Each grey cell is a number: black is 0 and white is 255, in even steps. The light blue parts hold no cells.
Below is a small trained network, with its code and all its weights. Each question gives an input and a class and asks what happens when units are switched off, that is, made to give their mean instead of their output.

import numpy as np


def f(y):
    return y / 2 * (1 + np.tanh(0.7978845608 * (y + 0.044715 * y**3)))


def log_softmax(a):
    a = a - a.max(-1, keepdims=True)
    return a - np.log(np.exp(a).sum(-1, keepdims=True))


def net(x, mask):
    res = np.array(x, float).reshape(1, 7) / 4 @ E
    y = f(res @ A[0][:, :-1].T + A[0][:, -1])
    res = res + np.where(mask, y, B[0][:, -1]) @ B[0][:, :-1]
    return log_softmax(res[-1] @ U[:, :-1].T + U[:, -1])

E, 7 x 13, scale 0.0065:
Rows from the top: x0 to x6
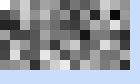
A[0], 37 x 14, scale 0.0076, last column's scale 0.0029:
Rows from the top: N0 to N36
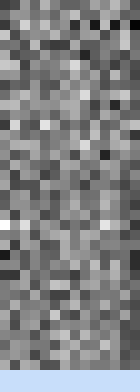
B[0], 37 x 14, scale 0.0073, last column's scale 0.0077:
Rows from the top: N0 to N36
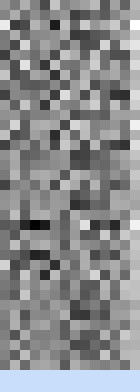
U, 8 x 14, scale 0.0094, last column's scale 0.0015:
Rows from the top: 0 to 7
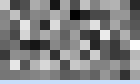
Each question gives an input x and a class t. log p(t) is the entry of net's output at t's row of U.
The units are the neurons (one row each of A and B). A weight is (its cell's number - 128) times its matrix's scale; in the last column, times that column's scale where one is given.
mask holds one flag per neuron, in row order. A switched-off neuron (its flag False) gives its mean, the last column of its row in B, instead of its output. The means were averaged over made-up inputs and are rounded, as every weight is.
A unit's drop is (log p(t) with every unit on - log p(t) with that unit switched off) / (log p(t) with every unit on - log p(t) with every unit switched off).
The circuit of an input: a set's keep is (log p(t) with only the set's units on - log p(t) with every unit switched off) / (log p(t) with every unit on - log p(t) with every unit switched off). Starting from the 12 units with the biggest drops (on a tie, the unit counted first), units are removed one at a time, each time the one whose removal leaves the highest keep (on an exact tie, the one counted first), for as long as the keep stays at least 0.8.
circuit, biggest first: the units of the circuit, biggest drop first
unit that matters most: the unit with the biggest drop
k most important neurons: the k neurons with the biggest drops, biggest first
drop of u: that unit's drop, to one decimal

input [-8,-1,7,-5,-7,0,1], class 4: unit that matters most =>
N25
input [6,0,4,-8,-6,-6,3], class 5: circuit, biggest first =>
[N9 N14]
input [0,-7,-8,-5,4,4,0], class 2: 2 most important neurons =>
[N6 N2]
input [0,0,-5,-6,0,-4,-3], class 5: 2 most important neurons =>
[N14 N9]
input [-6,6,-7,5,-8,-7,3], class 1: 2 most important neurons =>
[N15 N31]
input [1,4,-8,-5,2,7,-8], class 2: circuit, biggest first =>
[N10 N6]
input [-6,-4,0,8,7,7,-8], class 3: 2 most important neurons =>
[N4 N29]
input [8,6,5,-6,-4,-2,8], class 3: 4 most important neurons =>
[N28 N23 N33 N35]
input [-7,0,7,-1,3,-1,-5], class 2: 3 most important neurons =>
[N27 N22 N0]
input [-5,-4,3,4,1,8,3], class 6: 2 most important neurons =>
[N12 N22]
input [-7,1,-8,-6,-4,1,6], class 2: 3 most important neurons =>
[N6 N10 N22]
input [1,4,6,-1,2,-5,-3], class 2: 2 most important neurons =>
[N27 N12]
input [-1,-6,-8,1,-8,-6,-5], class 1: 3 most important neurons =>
[N3 N15 N31]
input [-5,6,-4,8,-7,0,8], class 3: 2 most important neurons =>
[N23 N33]
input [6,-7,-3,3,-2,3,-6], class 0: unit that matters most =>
N13
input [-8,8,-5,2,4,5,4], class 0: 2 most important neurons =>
[N2 N22]
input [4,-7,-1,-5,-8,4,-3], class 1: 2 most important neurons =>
[N3 N2]
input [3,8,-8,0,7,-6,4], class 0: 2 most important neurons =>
[N2 N27]
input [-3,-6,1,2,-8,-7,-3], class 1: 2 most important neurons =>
[N15 N3]
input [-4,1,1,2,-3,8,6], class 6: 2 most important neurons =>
[N12 N4]
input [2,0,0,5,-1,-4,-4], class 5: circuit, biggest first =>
[N5]
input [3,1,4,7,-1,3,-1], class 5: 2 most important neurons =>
[N5 N18]
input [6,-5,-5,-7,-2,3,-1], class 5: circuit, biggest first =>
[N14 N9]
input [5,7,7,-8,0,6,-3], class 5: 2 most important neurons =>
[N9 N14]
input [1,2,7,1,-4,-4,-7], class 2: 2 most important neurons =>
[N27 N0]
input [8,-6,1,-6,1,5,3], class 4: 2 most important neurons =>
[N22 N2]
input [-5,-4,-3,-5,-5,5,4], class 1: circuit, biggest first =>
[N15]
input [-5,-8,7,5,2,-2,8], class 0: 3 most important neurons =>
[N26 N13 N7]
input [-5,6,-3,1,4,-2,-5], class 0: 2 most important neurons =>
[N2 N22]
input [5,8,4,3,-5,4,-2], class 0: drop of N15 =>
0.0
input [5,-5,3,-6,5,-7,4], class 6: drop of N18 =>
0.1
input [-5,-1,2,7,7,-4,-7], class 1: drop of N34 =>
0.2
